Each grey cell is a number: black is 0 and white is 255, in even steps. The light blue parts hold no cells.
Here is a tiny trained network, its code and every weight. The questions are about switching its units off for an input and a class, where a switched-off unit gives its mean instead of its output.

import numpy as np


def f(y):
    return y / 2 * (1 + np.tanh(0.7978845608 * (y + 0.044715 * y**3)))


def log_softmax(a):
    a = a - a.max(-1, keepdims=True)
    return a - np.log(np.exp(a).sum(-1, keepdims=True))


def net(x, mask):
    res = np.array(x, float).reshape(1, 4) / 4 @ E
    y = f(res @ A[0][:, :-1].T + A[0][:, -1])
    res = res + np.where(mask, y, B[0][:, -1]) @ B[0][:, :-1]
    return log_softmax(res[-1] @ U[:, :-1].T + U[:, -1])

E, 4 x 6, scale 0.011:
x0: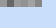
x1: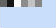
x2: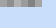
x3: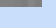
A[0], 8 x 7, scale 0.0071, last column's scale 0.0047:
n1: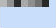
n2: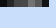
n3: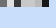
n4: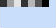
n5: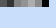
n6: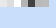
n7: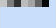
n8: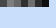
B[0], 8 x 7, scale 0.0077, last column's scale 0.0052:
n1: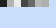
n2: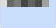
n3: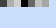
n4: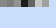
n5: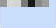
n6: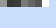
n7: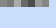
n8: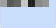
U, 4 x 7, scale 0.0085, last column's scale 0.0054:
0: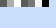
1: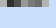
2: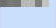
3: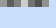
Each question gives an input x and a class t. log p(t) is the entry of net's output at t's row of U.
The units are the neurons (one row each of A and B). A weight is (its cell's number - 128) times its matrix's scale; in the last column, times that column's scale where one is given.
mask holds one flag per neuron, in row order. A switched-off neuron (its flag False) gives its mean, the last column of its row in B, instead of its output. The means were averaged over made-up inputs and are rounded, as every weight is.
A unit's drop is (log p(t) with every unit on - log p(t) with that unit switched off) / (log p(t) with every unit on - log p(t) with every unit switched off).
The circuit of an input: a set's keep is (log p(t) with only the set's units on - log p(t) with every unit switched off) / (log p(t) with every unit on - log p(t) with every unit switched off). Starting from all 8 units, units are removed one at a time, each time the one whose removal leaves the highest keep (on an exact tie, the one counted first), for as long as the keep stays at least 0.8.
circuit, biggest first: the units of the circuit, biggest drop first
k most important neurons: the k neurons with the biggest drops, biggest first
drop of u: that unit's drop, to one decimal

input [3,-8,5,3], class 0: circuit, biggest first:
(n3)
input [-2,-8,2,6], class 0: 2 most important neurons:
(n3 n1)
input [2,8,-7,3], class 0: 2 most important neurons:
(n5 n4)
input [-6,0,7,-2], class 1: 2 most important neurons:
(n6 n1)
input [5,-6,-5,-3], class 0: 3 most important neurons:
(n1 n6 n3)
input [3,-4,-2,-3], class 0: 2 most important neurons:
(n6 n1)
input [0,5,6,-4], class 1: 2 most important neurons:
(n6 n1)
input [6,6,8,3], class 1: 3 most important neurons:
(n6 n1 n3)
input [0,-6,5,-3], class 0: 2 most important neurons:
(n3 n1)
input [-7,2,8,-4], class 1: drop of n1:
0.1
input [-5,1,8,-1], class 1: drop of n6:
0.4
